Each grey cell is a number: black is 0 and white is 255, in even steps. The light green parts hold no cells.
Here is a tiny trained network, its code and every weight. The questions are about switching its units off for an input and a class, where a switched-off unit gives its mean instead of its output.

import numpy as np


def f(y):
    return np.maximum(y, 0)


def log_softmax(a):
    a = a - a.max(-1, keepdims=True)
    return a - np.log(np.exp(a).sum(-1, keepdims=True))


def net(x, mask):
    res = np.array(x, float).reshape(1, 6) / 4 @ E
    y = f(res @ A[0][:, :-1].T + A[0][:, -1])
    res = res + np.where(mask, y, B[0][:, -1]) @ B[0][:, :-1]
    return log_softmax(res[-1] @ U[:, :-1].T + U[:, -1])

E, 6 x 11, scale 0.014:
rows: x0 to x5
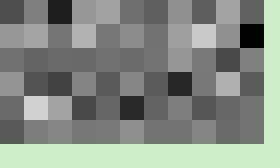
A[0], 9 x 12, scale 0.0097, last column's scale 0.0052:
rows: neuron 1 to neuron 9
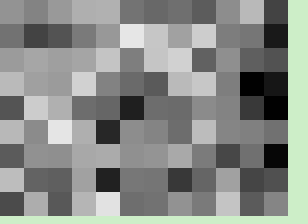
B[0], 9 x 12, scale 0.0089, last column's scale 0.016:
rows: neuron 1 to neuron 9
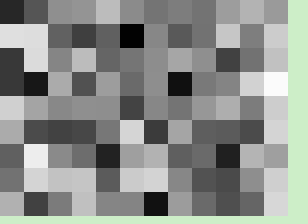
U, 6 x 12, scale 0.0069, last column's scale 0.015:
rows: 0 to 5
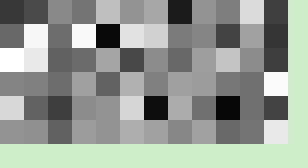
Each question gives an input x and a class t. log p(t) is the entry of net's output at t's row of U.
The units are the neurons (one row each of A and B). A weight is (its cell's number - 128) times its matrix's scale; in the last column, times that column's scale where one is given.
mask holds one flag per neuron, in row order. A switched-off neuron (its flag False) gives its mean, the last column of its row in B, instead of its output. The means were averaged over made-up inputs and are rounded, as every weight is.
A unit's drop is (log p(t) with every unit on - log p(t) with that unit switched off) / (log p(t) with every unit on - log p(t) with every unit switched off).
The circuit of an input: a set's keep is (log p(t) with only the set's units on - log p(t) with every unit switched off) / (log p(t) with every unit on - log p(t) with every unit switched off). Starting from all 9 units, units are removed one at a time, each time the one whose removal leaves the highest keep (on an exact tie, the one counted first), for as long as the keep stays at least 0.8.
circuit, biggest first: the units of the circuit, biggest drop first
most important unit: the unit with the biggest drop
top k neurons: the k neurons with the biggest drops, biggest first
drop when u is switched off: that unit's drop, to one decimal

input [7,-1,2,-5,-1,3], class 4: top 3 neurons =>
(neuron 9; neuron 8; neuron 4)
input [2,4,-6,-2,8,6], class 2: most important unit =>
neuron 5
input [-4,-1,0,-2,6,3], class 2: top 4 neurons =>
(neuron 5; neuron 9; neuron 4; neuron 8)
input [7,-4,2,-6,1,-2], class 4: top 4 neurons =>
(neuron 8; neuron 4; neuron 9; neuron 2)
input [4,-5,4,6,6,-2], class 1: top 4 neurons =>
(neuron 4; neuron 2; neuron 8; neuron 6)
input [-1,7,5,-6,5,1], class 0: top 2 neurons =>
(neuron 4; neuron 8)
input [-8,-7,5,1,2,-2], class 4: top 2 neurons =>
(neuron 4; neuron 6)
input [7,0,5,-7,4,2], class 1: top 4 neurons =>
(neuron 7; neuron 6; neuron 3; neuron 4)
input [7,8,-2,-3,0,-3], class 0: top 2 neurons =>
(neuron 4; neuron 6)
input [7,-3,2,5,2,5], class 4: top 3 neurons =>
(neuron 4; neuron 9; neuron 3)
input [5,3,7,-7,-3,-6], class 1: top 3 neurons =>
(neuron 7; neuron 3; neuron 6)
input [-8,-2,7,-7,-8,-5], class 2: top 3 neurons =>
(neuron 2; neuron 8; neuron 9)
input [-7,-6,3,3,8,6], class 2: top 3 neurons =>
(neuron 4; neuron 5; neuron 9)
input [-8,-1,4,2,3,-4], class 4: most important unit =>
neuron 6
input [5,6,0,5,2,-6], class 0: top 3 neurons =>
(neuron 4; neuron 6; neuron 3)
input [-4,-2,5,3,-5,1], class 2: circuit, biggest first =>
(neuron 2; neuron 4)
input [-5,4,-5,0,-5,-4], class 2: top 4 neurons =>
(neuron 2; neuron 9; neuron 1; neuron 7)
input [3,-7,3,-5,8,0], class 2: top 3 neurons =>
(neuron 4; neuron 5; neuron 8)
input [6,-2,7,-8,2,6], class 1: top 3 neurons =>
(neuron 7; neuron 6; neuron 4)
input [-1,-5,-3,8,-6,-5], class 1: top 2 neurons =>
(neuron 8; neuron 4)
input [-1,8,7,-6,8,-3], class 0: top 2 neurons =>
(neuron 4; neuron 2)
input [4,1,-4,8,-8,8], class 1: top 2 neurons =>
(neuron 8; neuron 5)
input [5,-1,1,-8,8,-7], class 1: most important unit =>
neuron 3
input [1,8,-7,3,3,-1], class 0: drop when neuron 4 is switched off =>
1.8
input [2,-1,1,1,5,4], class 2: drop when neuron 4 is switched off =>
0.5
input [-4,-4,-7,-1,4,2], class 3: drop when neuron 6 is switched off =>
0.2
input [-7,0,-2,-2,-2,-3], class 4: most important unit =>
neuron 6
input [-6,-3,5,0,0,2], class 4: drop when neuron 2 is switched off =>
0.2
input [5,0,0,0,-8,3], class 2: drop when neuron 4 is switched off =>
0.0
